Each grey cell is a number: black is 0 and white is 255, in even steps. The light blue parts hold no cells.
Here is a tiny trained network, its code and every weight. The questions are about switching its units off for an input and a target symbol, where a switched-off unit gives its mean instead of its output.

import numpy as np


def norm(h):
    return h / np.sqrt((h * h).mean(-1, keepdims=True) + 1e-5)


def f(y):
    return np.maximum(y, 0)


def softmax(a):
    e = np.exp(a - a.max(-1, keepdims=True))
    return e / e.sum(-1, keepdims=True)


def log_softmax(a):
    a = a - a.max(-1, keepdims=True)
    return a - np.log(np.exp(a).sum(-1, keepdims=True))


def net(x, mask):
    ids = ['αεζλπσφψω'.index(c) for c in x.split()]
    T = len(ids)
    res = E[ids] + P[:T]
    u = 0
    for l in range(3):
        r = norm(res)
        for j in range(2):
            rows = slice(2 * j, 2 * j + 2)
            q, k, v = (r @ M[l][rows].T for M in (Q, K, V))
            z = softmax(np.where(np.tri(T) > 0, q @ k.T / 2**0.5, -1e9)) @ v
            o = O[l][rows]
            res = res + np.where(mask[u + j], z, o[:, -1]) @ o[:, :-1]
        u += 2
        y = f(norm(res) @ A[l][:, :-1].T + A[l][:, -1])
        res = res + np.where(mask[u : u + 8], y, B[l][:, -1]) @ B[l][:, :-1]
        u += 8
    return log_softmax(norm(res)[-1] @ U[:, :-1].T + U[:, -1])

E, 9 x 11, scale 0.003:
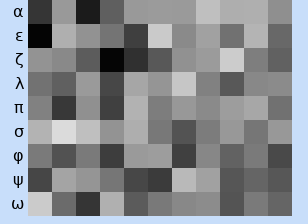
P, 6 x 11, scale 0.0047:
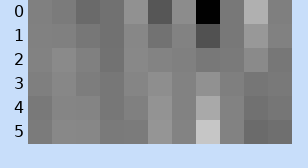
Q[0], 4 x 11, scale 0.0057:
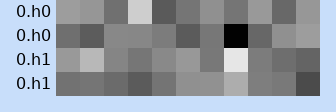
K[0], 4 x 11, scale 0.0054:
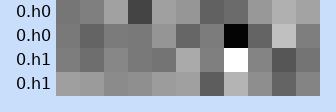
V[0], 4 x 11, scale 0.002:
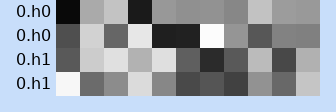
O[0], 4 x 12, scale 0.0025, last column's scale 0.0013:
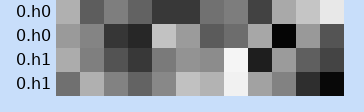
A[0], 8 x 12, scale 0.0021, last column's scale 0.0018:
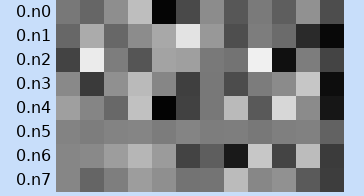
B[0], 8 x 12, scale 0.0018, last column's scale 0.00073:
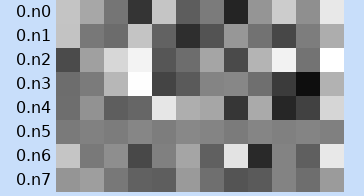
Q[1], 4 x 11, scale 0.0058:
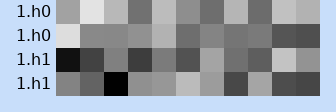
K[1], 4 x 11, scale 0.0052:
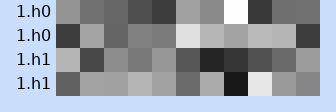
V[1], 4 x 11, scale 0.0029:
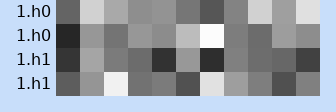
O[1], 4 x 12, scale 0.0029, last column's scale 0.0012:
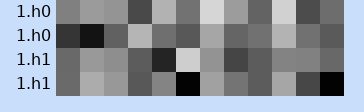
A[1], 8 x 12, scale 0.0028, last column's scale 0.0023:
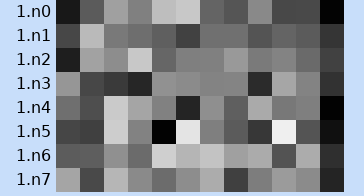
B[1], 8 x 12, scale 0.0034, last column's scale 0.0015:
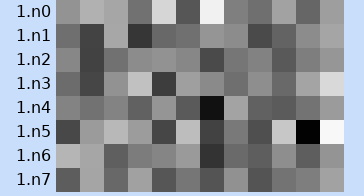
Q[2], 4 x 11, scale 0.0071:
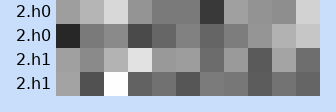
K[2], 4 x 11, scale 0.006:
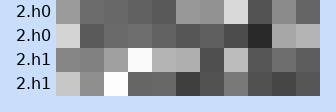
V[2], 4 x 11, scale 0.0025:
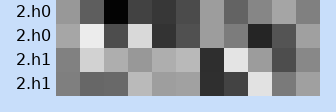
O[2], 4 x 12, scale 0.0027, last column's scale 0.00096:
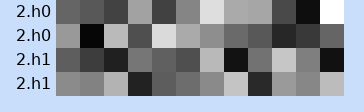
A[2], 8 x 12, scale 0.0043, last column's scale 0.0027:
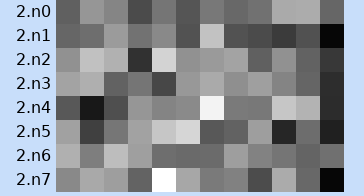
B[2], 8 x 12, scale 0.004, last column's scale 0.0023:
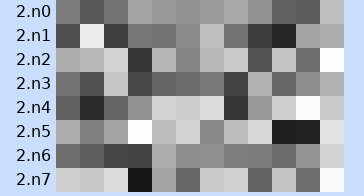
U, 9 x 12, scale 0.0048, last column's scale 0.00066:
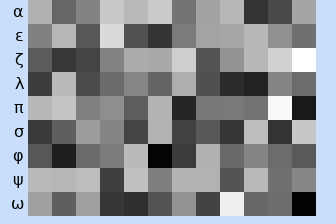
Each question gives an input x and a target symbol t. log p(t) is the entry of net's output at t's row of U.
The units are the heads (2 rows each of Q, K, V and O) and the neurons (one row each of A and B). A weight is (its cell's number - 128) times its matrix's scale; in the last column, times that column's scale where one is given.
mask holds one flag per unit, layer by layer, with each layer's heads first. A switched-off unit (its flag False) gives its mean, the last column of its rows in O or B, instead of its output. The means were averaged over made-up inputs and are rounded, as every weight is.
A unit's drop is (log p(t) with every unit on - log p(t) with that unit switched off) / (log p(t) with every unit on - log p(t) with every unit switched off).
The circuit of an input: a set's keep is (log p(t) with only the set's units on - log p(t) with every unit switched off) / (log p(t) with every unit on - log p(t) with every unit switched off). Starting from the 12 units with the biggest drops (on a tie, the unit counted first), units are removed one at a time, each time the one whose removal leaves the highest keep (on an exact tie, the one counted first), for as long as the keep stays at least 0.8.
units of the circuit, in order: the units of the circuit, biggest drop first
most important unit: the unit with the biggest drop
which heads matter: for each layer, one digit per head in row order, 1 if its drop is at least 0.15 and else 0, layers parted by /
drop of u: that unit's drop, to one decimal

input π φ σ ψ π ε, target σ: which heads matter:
00 / 00 / 00
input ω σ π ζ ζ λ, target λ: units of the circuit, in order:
(0.h1 1.h1 2.n1)
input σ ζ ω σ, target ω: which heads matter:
01 / 00 / 11
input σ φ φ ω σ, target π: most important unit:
1.h0
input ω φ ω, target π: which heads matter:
11 / 00 / 11
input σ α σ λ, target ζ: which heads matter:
00 / 01 / 00
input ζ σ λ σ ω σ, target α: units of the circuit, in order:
(1.h0 2.h0 2.n5)
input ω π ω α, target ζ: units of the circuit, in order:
(2.h1 2.n4)
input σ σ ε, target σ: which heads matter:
01 / 00 / 00
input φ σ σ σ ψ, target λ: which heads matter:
01 / 00 / 01
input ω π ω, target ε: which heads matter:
11 / 01 / 10
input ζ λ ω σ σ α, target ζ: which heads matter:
00 / 00 / 01
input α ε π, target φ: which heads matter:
01 / 01 / 00
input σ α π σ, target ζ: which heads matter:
01 / 00 / 01
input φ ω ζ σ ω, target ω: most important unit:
0.h0
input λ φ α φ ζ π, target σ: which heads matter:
10 / 01 / 00
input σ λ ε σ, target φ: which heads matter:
01 / 11 / 00
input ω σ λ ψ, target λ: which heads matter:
00 / 00 / 00
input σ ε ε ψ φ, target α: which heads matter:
10 / 00 / 00
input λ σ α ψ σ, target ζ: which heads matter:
00 / 10 / 01
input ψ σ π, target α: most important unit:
1.n3
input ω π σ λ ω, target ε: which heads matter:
11 / 11 / 10
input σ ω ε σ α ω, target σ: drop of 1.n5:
0.6
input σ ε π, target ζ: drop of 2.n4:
0.3
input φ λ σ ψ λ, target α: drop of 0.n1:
0.0
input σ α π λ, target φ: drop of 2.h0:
0.1
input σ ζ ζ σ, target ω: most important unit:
2.h0
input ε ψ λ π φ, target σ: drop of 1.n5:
0.2
